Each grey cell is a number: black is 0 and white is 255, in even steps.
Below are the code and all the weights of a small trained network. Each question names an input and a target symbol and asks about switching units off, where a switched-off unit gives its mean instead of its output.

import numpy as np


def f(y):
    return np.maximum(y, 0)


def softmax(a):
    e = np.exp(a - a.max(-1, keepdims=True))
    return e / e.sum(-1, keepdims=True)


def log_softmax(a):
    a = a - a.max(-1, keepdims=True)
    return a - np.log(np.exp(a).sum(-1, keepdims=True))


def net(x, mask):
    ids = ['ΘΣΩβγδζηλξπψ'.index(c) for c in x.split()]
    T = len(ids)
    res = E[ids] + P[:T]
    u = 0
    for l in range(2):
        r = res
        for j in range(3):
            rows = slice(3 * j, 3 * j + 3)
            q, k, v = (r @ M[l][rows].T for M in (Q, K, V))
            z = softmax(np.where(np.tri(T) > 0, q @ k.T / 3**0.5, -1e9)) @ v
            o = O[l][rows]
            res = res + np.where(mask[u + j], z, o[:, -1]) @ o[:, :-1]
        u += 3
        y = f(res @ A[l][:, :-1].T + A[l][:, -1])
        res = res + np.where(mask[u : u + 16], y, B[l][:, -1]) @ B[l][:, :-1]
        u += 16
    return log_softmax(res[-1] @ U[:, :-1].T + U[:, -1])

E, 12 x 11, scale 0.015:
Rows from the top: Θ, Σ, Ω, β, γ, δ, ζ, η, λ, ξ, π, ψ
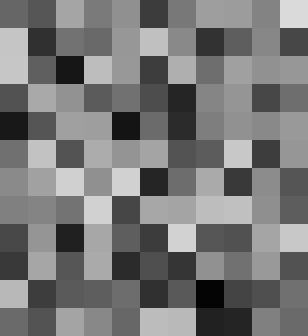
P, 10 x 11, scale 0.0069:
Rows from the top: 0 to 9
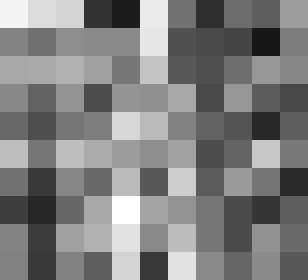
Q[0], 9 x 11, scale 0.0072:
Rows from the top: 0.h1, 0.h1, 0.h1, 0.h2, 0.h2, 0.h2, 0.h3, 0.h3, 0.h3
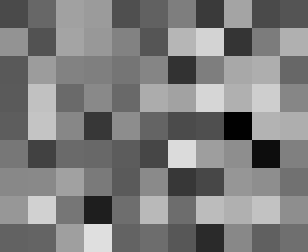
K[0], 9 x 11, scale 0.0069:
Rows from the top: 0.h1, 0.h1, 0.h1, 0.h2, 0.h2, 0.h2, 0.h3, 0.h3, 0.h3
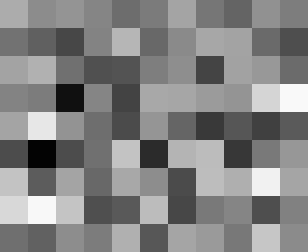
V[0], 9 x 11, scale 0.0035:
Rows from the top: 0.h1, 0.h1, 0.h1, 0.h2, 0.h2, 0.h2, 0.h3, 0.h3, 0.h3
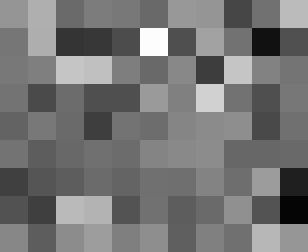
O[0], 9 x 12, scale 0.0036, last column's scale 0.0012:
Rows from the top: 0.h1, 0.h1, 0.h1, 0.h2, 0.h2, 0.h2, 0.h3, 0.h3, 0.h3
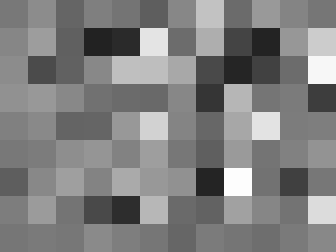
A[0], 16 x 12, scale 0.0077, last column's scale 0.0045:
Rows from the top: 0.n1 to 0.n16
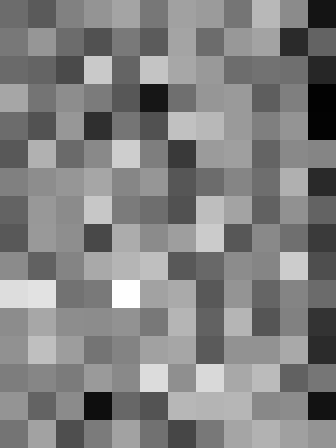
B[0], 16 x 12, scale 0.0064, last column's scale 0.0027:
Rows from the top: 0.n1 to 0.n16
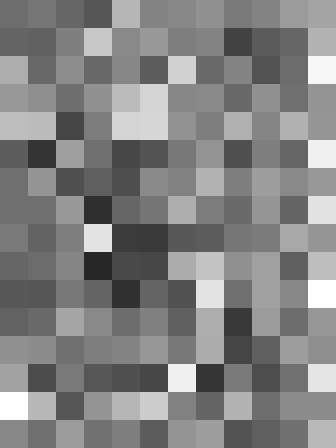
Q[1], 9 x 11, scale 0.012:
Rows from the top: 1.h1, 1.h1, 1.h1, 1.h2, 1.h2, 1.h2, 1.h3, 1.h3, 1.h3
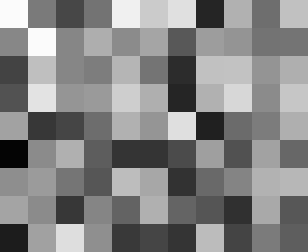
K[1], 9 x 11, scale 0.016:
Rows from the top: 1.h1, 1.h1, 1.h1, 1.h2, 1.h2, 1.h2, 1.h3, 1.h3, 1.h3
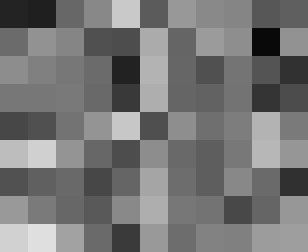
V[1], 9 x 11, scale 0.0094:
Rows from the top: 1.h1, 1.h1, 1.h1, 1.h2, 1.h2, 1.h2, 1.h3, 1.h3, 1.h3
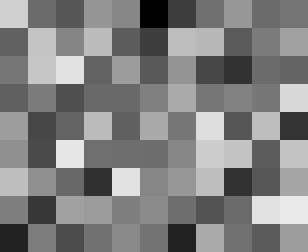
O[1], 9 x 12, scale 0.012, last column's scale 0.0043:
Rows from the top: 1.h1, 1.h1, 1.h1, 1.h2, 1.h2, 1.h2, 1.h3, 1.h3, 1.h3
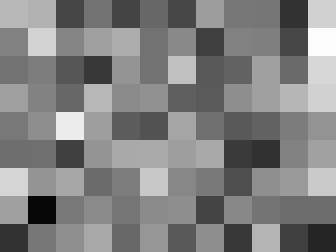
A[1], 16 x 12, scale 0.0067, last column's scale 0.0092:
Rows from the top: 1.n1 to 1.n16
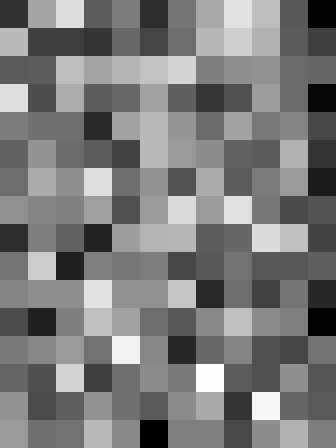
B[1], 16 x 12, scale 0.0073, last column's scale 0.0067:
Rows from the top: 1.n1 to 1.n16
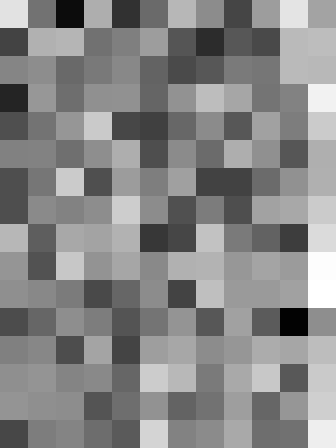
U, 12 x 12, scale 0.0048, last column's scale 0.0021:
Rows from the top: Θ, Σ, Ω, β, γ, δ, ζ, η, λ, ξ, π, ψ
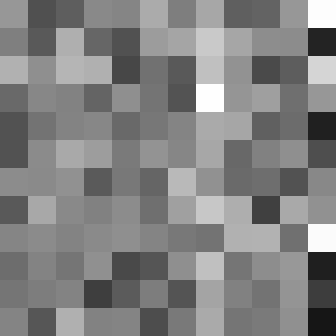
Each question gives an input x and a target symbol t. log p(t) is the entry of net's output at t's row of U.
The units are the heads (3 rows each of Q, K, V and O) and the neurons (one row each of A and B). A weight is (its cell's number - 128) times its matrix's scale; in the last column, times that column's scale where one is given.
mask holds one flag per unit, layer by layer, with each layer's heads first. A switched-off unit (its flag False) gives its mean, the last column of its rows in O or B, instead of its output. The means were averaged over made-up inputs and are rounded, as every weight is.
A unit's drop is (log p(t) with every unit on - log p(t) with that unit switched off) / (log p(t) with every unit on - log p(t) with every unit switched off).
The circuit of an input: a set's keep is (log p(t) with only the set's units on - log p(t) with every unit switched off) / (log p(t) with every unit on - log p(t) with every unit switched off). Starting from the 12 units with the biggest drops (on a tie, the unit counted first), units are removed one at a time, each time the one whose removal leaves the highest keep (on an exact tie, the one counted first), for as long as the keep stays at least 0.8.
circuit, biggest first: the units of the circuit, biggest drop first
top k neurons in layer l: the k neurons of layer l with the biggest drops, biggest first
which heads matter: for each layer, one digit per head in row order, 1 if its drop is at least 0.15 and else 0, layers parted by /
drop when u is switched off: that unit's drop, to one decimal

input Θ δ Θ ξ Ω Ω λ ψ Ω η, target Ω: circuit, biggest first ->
[1.h1]
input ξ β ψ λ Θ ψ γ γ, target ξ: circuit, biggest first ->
[1.n1 1.h3 1.h2]
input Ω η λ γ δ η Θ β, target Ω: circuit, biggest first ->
[1.h1 0.n11 1.h2]
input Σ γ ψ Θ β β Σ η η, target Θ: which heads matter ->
000 / 010
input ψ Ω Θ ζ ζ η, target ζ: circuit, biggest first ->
[1.h1 1.h2 0.n14]
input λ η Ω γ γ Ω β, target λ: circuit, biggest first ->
[1.h2 1.h1]
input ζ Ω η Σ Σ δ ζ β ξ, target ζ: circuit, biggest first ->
[1.h1 1.h2]
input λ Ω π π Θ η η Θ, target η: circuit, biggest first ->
[1.h3 0.n14]
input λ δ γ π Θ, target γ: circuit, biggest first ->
[1.h3 1.n12]
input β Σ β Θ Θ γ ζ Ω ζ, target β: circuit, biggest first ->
[1.h3 1.h2 0.n11]
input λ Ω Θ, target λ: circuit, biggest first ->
[1.h2 1.h1]
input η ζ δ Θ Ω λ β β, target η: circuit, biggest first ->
[1.h3 1.h1]
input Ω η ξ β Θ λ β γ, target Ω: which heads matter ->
000 / 100
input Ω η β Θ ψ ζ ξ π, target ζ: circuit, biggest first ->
[1.h1]
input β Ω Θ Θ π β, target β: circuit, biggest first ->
[1.h3 1.h2]
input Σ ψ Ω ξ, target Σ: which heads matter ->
000 / 110
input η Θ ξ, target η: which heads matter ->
000 / 001
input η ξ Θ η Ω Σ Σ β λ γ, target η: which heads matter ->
000 / 001
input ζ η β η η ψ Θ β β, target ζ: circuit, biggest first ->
[1.h1 1.h2]
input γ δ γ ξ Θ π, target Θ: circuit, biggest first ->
[1.h2]
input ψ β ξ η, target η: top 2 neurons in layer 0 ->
[0.n14 0.n3]
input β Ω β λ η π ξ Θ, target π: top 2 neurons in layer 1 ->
[1.n2 1.n15]
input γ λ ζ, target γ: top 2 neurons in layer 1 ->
[1.n12 1.n16]
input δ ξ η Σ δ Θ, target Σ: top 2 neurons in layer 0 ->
[0.n14 0.n3]
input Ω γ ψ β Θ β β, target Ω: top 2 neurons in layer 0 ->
[0.n6 0.n11]
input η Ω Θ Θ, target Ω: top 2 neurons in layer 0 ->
[0.n5 0.n15]
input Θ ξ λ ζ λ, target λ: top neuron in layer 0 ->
[0.n11]
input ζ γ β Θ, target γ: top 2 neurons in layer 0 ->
[0.n5 0.n15]
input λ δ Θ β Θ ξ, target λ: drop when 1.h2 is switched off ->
0.5
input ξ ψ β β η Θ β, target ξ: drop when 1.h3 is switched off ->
0.7
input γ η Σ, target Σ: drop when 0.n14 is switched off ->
0.1
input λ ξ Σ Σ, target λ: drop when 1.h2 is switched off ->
0.5
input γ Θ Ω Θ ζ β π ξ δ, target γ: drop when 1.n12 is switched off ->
0.4
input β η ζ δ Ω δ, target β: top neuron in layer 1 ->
[1.n9]
